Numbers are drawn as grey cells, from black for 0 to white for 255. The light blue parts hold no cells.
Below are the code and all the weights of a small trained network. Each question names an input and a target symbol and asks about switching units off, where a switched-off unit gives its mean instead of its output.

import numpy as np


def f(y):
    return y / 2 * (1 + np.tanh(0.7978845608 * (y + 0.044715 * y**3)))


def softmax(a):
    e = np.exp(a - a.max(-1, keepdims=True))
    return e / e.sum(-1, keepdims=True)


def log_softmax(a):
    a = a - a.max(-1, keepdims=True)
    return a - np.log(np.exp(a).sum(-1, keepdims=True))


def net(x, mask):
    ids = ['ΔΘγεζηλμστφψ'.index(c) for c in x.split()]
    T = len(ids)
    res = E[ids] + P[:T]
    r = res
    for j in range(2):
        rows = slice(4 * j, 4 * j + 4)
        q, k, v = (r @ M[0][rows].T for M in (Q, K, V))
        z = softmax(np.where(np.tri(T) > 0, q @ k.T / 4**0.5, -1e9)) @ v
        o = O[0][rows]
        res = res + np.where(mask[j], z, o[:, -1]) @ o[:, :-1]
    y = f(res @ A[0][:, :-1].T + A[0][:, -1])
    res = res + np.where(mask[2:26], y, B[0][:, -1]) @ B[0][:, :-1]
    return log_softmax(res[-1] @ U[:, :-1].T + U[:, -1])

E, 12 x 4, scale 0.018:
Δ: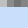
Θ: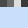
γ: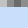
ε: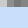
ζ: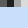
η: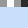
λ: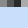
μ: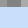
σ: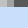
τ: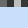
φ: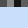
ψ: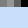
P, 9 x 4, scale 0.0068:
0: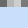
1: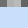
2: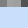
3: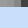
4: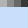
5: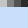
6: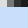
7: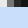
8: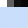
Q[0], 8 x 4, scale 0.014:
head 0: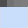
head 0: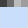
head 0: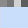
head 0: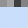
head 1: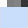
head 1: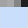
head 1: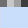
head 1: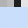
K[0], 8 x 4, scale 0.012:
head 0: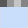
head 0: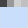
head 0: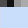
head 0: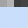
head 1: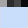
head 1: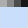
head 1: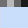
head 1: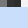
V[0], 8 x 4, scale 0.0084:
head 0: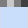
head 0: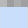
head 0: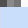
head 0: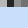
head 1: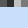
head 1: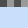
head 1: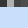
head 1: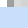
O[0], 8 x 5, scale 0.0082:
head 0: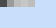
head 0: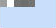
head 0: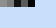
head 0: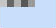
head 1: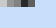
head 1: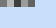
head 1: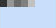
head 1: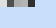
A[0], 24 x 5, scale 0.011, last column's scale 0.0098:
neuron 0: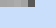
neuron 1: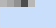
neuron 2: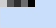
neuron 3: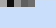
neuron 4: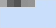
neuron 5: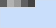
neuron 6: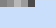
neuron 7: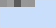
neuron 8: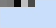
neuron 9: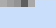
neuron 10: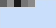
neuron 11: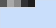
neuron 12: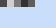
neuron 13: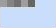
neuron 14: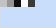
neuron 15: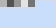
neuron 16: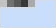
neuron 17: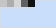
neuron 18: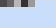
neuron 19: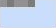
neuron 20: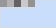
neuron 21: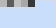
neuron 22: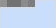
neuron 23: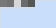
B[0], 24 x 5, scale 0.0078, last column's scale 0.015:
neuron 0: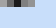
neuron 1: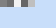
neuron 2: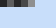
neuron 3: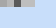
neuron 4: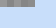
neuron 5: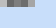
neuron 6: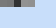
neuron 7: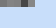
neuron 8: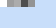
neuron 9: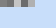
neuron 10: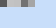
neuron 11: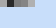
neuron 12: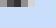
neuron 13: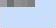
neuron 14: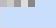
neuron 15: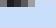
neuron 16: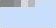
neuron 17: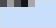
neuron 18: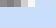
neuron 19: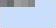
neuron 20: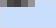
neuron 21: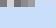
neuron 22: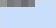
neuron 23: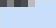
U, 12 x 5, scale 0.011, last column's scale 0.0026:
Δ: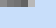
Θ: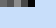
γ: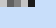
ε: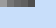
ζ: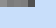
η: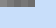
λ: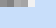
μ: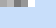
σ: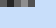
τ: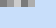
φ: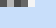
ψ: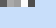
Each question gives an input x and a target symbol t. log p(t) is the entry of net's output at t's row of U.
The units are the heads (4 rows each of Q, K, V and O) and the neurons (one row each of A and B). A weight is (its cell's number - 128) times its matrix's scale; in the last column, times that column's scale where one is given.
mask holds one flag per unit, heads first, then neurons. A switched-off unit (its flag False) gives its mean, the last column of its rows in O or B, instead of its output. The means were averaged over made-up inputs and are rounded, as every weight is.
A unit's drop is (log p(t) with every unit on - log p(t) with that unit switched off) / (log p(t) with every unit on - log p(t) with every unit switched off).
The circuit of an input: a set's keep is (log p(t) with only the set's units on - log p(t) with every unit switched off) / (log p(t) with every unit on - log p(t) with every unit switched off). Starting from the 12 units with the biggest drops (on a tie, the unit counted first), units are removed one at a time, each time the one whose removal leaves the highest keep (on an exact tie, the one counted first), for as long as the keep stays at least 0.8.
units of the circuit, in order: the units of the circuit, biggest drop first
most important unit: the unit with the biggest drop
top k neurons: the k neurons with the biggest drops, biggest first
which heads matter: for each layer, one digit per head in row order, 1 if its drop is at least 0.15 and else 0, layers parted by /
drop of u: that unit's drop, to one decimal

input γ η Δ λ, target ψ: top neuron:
[neuron 14]
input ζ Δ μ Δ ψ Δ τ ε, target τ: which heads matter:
01
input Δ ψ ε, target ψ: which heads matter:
11
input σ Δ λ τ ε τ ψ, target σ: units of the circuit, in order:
[head 1; neuron 12; neuron 11]
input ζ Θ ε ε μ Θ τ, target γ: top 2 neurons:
[neuron 16; neuron 3]
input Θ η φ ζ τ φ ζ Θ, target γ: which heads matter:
10
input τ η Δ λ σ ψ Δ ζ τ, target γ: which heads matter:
10
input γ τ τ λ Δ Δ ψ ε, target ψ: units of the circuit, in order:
[head 1; head 0]
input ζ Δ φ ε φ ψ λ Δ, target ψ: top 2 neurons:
[neuron 17; neuron 15]
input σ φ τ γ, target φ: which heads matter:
11
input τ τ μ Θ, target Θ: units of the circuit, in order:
[neuron 23; head 1]
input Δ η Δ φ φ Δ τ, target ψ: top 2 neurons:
[neuron 3; neuron 18]
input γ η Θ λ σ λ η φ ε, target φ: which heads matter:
01
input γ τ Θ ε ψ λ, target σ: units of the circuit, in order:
[head 0; neuron 15; neuron 3]
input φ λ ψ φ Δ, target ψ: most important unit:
head 0
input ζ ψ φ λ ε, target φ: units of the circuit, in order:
[head 1; neuron 18]
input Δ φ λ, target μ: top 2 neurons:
[neuron 8; neuron 14]
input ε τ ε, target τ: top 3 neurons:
[neuron 1; neuron 12; neuron 9]
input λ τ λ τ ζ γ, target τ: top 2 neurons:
[neuron 12; neuron 1]
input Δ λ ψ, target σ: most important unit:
neuron 12
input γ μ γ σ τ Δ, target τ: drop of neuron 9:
0.1
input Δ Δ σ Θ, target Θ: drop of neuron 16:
0.2
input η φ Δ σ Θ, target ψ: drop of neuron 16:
-0.1
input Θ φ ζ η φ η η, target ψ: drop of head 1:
0.8
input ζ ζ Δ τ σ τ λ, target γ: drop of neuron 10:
0.2
